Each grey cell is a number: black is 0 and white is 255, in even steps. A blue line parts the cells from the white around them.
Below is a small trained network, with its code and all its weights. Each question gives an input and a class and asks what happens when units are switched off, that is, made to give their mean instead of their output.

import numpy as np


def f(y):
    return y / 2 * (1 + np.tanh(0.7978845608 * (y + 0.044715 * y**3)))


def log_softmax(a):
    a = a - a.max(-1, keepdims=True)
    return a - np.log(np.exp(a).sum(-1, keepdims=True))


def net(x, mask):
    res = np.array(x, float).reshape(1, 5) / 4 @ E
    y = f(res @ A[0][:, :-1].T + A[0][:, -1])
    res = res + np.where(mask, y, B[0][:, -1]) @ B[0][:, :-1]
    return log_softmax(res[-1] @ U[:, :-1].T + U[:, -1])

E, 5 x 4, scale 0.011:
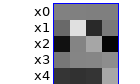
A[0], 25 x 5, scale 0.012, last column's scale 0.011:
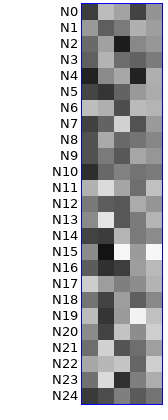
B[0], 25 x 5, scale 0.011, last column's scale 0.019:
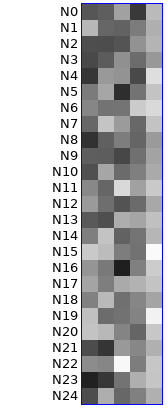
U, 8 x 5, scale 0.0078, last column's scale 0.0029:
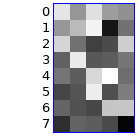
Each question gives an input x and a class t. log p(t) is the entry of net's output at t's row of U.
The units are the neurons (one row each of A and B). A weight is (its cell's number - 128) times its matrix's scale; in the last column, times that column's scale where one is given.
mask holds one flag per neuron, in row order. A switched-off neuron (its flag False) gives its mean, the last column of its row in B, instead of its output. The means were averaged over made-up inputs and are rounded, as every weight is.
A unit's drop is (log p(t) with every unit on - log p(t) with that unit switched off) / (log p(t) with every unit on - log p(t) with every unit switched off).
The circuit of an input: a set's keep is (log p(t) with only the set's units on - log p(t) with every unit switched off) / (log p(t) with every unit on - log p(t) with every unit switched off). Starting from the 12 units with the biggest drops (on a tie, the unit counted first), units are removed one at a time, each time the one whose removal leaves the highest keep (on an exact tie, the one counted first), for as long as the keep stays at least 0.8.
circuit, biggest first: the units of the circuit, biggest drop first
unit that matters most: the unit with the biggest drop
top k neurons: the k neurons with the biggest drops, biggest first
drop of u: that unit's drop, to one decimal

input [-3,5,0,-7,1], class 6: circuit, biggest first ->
(N4, N23)
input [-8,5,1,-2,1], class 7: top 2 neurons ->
(N22, N17)
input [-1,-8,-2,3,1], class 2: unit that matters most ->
N11
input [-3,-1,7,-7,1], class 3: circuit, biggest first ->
(N24, N14)
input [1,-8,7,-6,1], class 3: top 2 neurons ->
(N14, N24)
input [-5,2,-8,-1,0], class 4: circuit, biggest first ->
(N17, N6)
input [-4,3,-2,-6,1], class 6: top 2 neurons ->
(N22, N11)
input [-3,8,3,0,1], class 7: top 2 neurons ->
(N22, N2)
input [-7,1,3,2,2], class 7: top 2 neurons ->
(N15, N20)
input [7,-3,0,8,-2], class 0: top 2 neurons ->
(N4, N0)
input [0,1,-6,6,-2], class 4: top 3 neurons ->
(N15, N6, N20)
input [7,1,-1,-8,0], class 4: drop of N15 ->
0.2
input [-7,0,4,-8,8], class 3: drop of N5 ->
0.1
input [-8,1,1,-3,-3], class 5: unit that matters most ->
N15
